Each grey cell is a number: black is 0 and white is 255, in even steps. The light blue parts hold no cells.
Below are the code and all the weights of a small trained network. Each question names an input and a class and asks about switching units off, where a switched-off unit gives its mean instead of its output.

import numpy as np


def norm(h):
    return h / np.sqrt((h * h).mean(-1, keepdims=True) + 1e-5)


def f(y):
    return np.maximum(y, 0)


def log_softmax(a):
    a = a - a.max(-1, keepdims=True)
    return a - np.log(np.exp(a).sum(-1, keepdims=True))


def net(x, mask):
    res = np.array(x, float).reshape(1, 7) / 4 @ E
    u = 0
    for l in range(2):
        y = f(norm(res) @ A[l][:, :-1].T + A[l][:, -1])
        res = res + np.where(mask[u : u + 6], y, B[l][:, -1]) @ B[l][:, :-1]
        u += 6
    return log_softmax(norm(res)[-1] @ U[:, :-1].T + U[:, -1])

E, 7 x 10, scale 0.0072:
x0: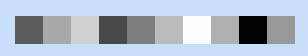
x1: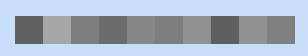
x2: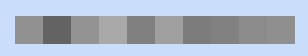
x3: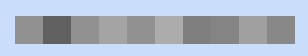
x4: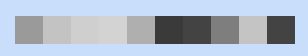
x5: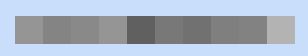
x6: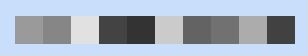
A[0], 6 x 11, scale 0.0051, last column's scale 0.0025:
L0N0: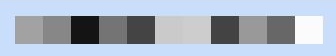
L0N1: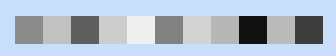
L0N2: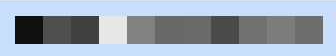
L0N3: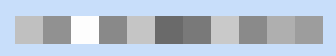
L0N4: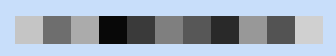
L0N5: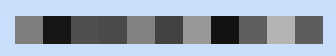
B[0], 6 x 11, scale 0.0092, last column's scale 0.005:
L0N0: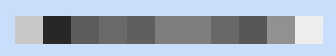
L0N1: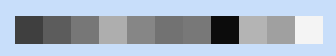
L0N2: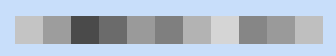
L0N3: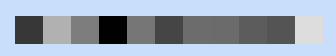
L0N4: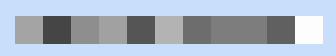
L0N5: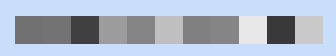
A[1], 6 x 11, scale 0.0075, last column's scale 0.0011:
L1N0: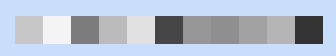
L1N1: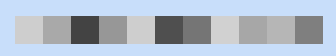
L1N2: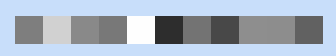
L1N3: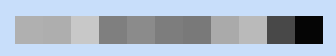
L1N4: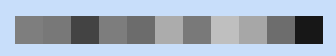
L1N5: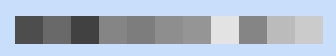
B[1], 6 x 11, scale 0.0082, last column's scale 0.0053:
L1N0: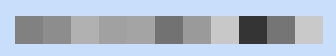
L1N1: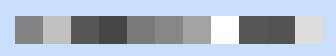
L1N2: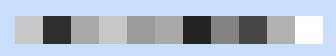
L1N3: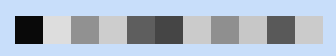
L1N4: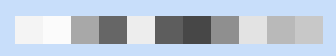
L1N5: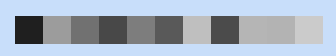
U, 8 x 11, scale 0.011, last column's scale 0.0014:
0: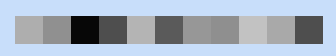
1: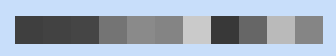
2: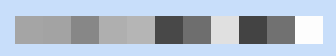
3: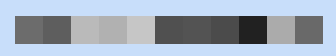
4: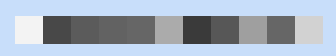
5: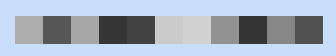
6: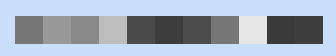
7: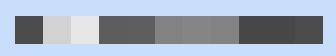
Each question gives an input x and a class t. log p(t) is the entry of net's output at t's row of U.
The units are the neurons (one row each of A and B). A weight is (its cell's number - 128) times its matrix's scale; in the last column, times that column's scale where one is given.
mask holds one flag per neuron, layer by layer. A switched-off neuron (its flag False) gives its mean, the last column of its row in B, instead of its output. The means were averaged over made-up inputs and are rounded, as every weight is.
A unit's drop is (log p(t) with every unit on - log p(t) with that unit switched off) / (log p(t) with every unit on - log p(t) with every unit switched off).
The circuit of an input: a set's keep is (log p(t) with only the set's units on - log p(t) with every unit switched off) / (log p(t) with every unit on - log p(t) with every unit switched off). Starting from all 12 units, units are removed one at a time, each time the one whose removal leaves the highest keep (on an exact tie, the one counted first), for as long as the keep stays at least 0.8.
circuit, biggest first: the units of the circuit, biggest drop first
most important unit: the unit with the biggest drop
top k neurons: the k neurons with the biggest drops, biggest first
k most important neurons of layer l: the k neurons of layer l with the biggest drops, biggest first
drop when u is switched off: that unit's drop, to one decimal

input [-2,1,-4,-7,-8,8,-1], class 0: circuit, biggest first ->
[L0N5, L1N4]
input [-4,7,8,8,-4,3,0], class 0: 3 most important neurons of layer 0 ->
[L0N2, L0N4, L0N1]
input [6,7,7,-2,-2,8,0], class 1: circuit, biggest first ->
[L0N1, L1N1]
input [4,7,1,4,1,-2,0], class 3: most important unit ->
L0N4
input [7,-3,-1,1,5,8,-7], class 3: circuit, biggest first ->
[L0N1, L1N2]
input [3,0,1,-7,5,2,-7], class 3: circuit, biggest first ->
[L0N1, L1N2]
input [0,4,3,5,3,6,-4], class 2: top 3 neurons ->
[L0N2, L1N1, L1N0]
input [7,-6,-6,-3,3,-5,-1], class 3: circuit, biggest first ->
[L0N1, L1N2, L0N4]
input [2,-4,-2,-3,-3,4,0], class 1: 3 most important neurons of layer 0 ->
[L0N2, L0N1, L0N4]
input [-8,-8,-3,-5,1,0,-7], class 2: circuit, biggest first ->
[L1N0, L1N1, L0N1]
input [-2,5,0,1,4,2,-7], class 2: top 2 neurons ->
[L1N1, L0N2]
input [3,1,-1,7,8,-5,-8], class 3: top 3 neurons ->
[L0N1, L1N2, L0N3]
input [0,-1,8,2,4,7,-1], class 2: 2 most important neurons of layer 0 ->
[L0N1, L0N4]
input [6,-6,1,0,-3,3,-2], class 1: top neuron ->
[L0N1]
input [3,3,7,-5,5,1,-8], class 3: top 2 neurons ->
[L0N1, L1N2]
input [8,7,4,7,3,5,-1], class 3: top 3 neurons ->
[L0N1, L1N2, L0N4]
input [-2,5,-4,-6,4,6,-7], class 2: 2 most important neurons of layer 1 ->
[L1N1, L1N0]
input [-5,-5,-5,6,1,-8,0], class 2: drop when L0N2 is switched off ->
0.2
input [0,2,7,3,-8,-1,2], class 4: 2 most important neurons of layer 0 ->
[L0N5, L0N0]
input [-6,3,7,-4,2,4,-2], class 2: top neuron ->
[L1N0]
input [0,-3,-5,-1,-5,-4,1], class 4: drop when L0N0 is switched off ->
0.4
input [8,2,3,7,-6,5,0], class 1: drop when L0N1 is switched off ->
0.2
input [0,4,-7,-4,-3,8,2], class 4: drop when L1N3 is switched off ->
0.0
